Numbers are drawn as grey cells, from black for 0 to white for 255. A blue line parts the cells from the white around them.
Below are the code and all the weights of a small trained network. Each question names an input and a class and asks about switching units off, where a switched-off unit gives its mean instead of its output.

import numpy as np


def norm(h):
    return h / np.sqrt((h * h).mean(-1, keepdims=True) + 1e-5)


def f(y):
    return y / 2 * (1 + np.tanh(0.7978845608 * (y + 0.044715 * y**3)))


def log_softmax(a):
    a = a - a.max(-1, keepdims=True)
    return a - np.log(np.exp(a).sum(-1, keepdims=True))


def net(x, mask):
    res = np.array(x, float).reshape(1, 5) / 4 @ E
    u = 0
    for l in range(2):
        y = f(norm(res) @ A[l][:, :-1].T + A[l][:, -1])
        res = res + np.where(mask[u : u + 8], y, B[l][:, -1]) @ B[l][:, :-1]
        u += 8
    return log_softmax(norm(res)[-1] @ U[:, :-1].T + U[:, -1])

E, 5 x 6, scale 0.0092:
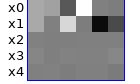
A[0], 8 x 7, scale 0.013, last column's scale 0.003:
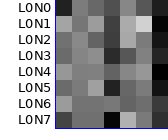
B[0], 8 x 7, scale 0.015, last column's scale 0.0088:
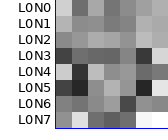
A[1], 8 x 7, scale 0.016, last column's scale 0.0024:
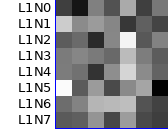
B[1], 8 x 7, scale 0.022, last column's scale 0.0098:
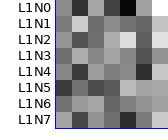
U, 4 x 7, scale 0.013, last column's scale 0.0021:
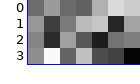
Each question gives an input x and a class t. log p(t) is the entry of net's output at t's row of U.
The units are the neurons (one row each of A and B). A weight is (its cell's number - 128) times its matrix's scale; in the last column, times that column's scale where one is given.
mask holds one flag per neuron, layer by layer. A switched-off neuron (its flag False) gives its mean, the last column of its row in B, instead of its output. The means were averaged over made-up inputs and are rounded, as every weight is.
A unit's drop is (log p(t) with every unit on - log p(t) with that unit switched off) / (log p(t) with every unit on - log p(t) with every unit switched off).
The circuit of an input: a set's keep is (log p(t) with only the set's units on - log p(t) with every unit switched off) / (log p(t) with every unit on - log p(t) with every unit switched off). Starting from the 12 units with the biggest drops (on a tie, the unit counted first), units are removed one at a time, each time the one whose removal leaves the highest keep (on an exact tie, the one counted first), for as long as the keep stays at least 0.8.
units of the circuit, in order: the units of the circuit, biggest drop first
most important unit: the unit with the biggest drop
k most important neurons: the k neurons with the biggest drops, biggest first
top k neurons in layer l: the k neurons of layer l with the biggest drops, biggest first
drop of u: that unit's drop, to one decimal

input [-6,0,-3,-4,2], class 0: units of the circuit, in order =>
(L0N7)
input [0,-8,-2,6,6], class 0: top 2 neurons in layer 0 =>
(L0N5; L0N3)
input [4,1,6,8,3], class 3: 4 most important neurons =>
(L0N5; L0N3; L1N0; L0N7)
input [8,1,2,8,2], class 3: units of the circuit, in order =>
(L1N0; L1N2)
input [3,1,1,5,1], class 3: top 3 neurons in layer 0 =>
(L0N5; L0N3; L0N7)
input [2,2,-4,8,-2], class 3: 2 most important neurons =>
(L0N5; L0N7)
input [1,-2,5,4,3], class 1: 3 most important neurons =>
(L0N7; L0N5; L0N3)
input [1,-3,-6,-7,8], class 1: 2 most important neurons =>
(L0N7; L1N0)
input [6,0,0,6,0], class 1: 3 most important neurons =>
(L0N7; L1N0; L0N0)
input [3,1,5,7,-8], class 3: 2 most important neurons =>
(L0N5; L0N3)
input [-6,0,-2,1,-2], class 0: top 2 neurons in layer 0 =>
(L0N7; L0N1)
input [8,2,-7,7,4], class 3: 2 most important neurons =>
(L0N5; L1N0)
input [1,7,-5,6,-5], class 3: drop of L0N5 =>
0.6
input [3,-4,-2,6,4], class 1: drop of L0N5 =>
0.1
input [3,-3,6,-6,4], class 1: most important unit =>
L0N5
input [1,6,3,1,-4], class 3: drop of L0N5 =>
0.7
